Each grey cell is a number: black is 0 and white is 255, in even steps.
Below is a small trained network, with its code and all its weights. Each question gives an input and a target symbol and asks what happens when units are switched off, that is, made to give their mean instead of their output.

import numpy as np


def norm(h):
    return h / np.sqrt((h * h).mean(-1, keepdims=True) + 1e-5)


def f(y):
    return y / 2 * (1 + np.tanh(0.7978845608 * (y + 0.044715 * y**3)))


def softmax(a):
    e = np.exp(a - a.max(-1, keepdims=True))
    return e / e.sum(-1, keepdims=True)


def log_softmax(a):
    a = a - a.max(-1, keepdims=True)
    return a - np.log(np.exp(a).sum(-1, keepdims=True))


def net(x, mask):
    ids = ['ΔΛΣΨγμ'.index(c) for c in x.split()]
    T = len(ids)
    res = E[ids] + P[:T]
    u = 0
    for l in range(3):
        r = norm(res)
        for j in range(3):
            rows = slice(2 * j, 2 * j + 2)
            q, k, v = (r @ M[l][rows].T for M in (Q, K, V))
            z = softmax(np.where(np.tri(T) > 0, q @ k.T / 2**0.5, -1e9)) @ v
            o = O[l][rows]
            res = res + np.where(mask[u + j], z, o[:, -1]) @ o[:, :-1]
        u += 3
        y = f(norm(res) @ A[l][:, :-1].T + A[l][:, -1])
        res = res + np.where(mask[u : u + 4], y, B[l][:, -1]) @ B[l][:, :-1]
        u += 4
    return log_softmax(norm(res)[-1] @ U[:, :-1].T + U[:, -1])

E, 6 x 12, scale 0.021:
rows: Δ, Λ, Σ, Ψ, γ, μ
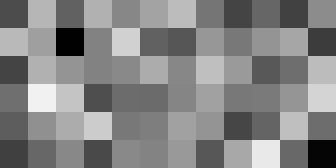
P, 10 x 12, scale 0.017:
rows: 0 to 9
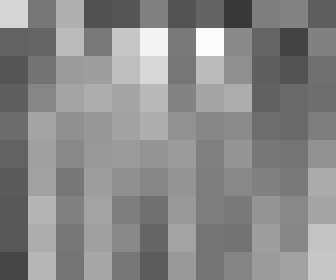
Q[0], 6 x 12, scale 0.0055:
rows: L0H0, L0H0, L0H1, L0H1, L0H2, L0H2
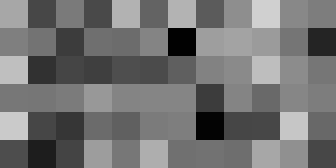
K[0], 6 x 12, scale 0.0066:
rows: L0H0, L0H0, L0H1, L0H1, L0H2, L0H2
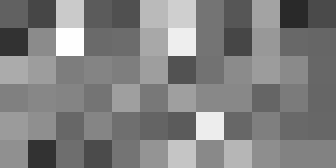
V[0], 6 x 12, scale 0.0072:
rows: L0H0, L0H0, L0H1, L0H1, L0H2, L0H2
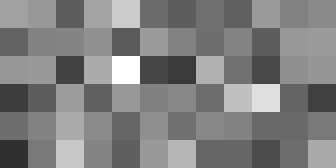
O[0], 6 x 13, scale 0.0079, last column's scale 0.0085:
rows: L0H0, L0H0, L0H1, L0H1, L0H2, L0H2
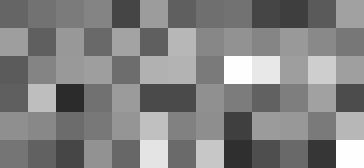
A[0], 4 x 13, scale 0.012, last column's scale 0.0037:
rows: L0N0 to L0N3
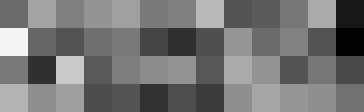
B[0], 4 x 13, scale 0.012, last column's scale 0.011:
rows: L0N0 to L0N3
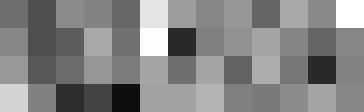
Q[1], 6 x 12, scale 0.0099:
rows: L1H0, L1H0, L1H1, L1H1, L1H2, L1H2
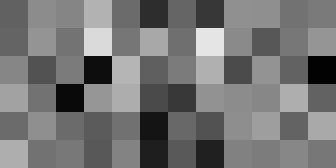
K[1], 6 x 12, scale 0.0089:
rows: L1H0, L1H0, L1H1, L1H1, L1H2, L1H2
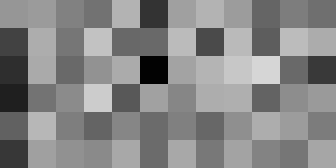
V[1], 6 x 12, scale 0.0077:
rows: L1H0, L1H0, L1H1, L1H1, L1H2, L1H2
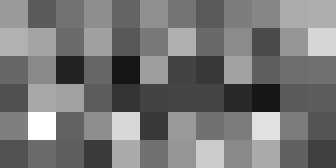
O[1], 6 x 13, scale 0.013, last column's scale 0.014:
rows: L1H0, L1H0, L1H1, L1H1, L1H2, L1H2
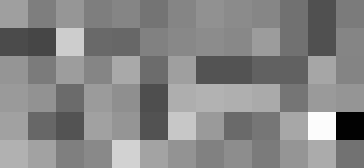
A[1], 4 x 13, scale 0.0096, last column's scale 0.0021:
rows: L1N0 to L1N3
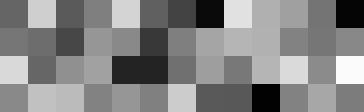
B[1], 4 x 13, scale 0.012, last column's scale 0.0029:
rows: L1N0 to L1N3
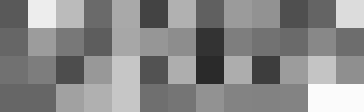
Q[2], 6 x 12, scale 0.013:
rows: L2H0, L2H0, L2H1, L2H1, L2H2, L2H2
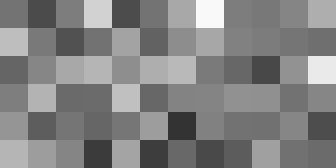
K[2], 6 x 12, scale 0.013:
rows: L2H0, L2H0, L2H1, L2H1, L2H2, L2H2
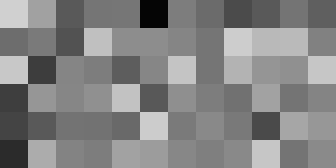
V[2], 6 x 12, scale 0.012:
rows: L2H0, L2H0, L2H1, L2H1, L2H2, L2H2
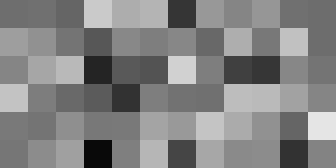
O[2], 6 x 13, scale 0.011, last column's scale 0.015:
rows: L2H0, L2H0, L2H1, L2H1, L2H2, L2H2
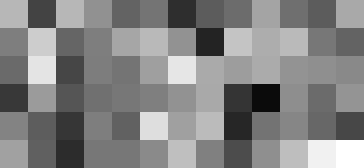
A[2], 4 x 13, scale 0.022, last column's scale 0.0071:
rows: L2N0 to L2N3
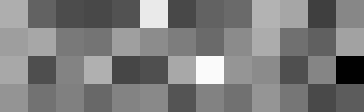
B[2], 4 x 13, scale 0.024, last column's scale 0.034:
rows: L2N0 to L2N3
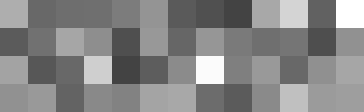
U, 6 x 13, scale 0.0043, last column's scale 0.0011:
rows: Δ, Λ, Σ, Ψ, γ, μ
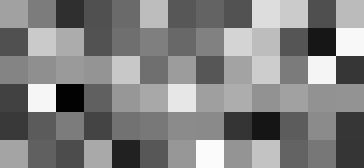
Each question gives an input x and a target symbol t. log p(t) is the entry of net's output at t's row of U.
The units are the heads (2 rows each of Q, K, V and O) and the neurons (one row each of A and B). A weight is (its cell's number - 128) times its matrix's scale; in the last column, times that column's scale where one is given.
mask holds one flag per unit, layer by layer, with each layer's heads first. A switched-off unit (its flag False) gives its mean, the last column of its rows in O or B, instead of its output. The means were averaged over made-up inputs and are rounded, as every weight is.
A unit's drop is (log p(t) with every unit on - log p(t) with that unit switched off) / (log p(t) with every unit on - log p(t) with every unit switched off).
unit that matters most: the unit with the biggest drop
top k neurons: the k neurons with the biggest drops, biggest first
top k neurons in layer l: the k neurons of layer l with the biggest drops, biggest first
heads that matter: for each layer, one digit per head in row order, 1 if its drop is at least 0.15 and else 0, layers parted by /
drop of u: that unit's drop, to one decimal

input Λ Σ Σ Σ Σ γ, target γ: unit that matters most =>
L0N3
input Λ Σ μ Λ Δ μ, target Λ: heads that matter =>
010 / 000 / 000
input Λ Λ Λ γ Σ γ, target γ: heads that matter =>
001 / 000 / 000
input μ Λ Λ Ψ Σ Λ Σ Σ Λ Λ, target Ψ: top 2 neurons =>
L0N0; L2N0
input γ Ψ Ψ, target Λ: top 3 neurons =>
L0N0; L1N2; L2N0
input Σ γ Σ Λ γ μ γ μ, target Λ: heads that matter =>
010 / 001 / 000
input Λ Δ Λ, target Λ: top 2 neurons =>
L1N0; L2N0
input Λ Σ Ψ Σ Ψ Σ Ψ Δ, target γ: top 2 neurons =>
L0N3; L2N0
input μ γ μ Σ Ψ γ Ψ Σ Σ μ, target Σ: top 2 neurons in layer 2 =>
L2N0; L2N2
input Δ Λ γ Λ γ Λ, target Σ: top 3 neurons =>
L0N0; L2N0; L1N1
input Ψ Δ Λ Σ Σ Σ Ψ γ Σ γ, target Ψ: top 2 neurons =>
L0N3; L2N0
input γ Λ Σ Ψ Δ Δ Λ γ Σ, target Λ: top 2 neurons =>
L0N0; L1N2
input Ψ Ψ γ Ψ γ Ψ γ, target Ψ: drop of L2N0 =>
0.1
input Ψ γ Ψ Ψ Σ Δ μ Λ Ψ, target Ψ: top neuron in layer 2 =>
L2N0
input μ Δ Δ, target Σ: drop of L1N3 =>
0.1
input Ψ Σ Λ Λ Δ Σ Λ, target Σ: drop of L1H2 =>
0.8
